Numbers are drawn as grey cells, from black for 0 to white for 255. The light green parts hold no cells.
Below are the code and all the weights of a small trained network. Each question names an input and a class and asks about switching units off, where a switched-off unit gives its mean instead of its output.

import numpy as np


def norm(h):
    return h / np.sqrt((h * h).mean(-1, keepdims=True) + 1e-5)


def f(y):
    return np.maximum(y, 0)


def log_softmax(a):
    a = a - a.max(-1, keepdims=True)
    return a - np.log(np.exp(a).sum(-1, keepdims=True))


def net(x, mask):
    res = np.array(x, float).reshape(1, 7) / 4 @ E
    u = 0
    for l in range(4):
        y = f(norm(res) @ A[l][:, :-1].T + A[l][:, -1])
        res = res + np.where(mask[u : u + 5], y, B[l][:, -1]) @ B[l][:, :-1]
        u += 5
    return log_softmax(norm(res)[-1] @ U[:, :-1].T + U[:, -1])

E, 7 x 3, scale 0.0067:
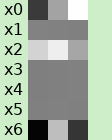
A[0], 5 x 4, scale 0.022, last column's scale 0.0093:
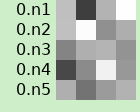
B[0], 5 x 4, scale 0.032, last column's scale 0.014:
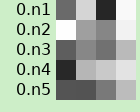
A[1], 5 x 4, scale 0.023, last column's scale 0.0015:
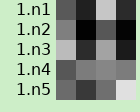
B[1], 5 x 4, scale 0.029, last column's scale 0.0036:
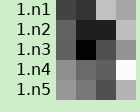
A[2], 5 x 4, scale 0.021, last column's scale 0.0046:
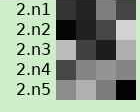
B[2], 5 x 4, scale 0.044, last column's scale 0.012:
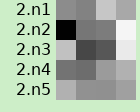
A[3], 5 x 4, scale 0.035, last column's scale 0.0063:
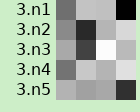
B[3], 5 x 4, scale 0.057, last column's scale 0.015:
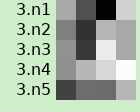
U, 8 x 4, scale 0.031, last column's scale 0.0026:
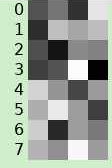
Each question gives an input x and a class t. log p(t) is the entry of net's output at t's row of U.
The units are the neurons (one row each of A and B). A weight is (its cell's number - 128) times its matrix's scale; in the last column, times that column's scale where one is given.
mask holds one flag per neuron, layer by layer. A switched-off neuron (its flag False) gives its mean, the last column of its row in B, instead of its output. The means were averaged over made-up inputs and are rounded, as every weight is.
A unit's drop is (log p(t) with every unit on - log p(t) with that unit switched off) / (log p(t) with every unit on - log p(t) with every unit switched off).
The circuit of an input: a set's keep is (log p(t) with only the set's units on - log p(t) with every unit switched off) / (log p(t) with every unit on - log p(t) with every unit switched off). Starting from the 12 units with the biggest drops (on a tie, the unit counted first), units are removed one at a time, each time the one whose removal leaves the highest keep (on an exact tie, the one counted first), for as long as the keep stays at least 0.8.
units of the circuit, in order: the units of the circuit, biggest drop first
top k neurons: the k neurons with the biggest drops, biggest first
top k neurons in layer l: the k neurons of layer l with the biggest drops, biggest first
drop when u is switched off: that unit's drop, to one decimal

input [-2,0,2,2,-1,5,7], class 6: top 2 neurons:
0.n1; 0.n4
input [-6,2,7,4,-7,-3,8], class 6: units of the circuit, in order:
0.n4
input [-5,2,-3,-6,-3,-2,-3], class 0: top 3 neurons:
0.n4; 0.n2; 3.n4
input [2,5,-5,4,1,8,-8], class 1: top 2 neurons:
0.n2; 0.n1
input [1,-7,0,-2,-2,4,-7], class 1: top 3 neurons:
0.n2; 0.n5; 3.n1
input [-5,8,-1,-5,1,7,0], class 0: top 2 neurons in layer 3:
3.n4; 3.n3
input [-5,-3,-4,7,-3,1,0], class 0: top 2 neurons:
3.n4; 0.n4
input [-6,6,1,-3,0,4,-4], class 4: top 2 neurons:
0.n4; 2.n2
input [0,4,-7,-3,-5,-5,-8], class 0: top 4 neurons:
0.n4; 0.n1; 0.n2; 3.n4
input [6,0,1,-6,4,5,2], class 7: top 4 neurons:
0.n1; 3.n4; 2.n2; 0.n5
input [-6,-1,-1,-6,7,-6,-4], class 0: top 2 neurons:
0.n4; 0.n2
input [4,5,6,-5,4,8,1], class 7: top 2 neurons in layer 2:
2.n2; 2.n5
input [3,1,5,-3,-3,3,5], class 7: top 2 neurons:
0.n1; 3.n4
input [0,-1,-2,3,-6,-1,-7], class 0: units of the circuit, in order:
0.n1
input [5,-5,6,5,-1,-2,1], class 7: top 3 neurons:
3.n4; 0.n1; 2.n2
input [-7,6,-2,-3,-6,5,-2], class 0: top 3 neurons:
0.n4; 0.n2; 3.n4
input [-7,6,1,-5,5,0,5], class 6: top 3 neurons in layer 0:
0.n1; 0.n5; 0.n4
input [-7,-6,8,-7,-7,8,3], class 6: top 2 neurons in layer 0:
0.n1; 0.n4
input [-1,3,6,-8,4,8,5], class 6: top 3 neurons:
0.n1; 0.n4; 3.n4
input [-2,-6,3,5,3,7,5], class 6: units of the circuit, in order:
0.n4
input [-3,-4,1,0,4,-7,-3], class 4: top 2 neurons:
0.n4; 2.n2
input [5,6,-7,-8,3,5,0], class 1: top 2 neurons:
0.n2; 0.n5
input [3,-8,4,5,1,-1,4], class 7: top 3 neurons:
3.n4; 0.n1; 3.n3
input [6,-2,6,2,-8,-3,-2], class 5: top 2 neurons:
3.n4; 3.n1
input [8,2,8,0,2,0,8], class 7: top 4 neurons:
3.n4; 0.n1; 3.n3; 2.n2
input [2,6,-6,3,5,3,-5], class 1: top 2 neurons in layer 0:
0.n2; 0.n1
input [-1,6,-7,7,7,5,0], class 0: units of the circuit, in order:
3.n3
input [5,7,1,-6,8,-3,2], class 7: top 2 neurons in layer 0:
0.n1; 0.n5
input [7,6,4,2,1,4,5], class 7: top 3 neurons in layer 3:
3.n4; 3.n3; 3.n1
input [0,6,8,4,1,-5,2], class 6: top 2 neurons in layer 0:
0.n2; 0.n1
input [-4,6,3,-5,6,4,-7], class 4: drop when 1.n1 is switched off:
0.0
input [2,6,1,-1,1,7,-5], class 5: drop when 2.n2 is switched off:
0.1
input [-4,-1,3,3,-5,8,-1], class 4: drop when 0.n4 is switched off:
0.4
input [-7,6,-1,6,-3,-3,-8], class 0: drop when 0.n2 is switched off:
0.4
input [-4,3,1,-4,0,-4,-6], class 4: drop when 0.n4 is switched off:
0.5
